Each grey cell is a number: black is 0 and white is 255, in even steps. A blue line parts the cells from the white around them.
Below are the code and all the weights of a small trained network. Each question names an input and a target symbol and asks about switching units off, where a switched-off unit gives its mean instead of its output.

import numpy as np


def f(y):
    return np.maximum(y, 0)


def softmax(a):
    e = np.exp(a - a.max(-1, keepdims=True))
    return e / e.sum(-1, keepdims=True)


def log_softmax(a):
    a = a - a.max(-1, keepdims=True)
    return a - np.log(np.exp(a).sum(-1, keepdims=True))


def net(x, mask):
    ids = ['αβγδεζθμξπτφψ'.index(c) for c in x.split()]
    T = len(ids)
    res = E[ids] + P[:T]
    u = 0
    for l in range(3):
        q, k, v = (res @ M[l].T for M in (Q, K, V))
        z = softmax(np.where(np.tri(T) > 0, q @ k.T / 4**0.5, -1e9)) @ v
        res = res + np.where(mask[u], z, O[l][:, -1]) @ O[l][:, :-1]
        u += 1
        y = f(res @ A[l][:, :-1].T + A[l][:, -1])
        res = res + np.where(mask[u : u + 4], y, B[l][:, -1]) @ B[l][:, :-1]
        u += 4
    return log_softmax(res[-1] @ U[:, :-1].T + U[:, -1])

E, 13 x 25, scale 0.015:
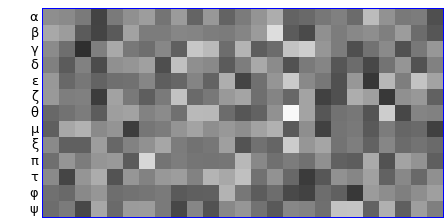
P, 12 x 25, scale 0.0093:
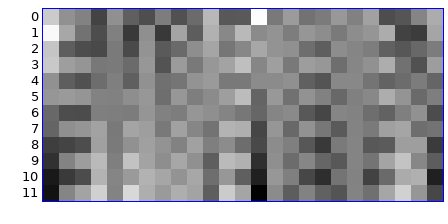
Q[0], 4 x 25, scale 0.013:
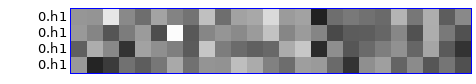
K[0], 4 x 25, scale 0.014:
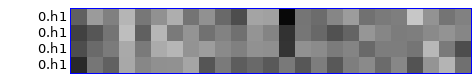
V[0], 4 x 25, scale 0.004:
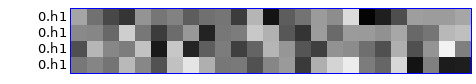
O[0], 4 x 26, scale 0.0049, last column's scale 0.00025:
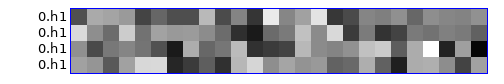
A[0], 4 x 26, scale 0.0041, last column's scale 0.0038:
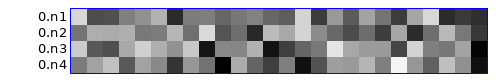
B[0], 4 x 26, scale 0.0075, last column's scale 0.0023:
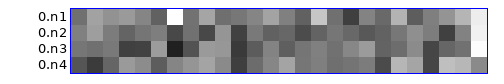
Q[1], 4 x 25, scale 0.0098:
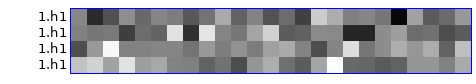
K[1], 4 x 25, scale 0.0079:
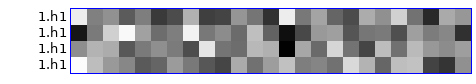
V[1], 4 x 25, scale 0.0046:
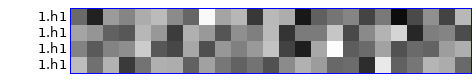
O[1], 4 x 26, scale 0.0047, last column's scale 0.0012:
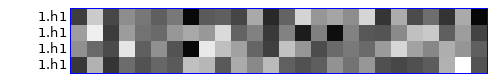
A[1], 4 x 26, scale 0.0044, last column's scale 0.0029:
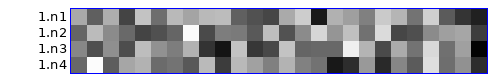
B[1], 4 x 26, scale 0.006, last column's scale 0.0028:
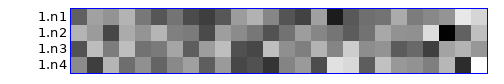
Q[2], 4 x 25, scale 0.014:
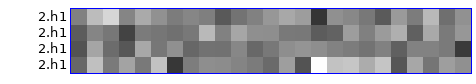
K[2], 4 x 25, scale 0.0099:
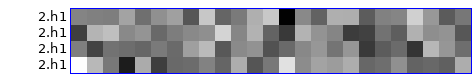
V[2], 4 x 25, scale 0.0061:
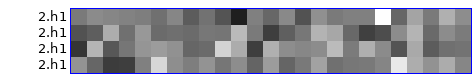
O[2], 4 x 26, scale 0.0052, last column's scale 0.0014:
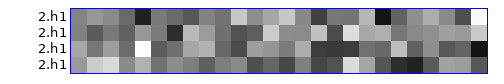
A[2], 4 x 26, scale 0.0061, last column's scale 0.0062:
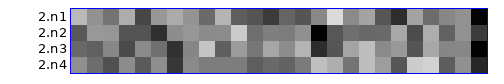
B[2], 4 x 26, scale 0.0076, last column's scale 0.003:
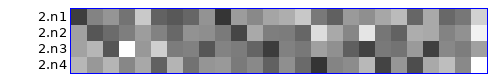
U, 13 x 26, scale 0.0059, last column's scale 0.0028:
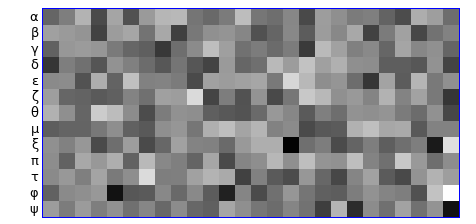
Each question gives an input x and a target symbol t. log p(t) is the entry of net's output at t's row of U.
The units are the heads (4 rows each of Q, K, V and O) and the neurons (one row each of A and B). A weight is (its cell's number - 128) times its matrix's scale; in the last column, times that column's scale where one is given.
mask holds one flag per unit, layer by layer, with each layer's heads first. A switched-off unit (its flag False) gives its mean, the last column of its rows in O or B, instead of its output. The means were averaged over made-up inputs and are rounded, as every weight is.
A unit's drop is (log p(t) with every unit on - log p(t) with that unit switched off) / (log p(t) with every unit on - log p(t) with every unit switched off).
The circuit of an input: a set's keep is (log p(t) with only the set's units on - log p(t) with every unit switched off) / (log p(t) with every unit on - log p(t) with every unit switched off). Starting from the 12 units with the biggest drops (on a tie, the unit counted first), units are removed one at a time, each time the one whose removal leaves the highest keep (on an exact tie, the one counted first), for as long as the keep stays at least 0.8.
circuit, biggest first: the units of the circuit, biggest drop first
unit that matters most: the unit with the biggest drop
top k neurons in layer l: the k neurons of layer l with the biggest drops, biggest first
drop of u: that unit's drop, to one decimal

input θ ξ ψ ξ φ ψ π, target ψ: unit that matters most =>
2.h1
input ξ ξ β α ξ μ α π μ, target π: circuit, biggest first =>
0.h1; 1.n4; 0.n1
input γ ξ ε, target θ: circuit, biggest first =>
2.h1; 1.h1
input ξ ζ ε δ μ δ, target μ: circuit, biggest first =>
0.h1; 2.h1
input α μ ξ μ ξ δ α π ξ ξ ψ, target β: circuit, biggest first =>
1.h1; 1.n2
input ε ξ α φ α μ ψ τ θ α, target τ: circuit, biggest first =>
0.h1; 2.h1
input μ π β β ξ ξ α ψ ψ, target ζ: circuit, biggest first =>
2.h1; 0.h1; 0.n3; 2.n4
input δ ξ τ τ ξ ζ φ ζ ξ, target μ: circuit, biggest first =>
0.h1; 2.h1; 1.h1; 1.n3
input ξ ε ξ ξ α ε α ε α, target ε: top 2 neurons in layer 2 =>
2.n3; 2.n2
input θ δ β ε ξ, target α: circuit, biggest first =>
2.h1; 0.h1
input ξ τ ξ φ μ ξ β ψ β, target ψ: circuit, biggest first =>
2.h1; 2.n2; 0.h1; 1.n1
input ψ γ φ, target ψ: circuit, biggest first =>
2.h1; 2.n2; 0.h1
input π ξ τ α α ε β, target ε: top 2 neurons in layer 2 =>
2.n3; 2.n2
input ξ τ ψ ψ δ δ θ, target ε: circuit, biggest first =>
0.h1
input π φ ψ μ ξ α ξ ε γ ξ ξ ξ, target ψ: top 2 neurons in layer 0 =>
0.n3; 0.n1
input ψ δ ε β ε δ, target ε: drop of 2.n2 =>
0.2
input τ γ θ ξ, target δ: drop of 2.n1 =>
0.7
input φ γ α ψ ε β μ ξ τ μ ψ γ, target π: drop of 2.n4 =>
0.2
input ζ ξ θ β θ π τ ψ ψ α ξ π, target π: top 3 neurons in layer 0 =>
0.n1; 0.n3; 0.n2
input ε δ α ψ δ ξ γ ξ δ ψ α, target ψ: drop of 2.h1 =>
0.7
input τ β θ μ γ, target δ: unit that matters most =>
2.n1
